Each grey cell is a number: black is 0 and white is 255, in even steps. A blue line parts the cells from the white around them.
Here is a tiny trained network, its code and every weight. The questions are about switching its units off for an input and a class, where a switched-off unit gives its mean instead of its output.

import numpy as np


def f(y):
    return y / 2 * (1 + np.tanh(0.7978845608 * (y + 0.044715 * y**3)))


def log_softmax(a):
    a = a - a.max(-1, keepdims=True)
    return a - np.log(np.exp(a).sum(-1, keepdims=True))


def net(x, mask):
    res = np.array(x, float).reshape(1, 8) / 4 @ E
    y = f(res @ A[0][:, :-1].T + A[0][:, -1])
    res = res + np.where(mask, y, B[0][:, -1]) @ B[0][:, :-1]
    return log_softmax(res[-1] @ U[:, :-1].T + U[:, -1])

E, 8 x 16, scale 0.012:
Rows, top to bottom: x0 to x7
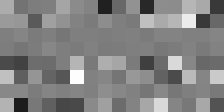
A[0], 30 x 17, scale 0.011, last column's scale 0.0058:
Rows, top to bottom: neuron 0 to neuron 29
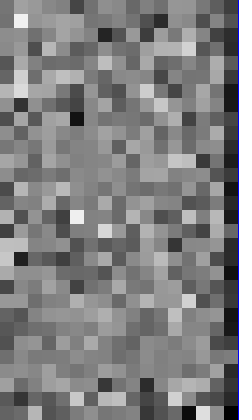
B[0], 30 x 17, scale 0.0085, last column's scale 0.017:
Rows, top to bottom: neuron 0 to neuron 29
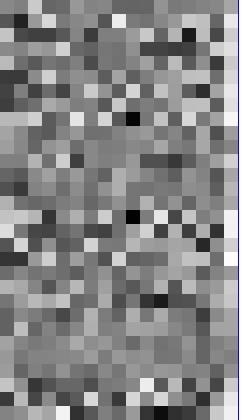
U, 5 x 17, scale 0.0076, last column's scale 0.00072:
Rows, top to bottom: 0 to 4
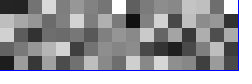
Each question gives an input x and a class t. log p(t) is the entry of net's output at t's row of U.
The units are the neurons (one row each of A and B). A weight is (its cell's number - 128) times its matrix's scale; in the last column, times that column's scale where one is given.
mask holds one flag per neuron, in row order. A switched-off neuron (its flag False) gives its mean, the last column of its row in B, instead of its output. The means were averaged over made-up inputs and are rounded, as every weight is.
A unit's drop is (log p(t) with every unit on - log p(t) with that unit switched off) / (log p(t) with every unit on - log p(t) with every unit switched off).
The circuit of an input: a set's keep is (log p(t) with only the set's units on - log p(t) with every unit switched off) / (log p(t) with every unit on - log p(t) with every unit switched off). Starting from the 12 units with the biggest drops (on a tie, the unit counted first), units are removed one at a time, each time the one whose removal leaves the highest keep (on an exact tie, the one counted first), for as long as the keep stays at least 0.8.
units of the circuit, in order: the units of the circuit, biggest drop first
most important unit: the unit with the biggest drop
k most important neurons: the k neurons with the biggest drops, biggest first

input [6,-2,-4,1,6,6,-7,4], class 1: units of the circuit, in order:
(neuron 15)
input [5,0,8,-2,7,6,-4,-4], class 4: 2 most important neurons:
(neuron 28; neuron 8)
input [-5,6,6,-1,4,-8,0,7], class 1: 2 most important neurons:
(neuron 8; neuron 20)
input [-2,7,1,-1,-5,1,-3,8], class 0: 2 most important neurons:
(neuron 18; neuron 7)
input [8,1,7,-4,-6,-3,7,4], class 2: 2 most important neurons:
(neuron 2; neuron 27)
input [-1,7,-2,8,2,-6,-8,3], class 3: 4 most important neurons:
(neuron 3; neuron 11; neuron 15; neuron 21)
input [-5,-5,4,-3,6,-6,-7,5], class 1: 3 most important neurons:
(neuron 8; neuron 20; neuron 6)
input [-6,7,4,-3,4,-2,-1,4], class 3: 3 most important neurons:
(neuron 3; neuron 11; neuron 21)
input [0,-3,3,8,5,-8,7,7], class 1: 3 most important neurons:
(neuron 8; neuron 20; neuron 1)
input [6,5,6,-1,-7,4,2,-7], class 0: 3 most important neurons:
(neuron 1; neuron 5; neuron 28)
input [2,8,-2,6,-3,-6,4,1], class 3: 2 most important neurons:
(neuron 3; neuron 11)
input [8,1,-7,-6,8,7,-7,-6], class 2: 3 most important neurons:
(neuron 27; neuron 2; neuron 8)
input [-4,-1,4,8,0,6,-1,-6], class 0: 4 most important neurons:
(neuron 1; neuron 5; neuron 8; neuron 20)
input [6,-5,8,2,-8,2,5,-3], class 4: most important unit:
neuron 6
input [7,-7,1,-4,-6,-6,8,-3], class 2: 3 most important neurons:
(neuron 2; neuron 27; neuron 15)
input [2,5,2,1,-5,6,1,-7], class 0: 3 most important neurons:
(neuron 1; neuron 5; neuron 8)
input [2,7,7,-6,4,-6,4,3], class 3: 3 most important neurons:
(neuron 3; neuron 11; neuron 15)
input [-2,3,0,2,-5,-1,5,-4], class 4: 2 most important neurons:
(neuron 6; neuron 18)
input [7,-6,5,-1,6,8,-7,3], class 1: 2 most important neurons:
(neuron 15; neuron 16)
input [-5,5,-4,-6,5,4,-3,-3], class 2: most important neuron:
(neuron 16)
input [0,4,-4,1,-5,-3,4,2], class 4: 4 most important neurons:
(neuron 29; neuron 6; neuron 17; neuron 15)
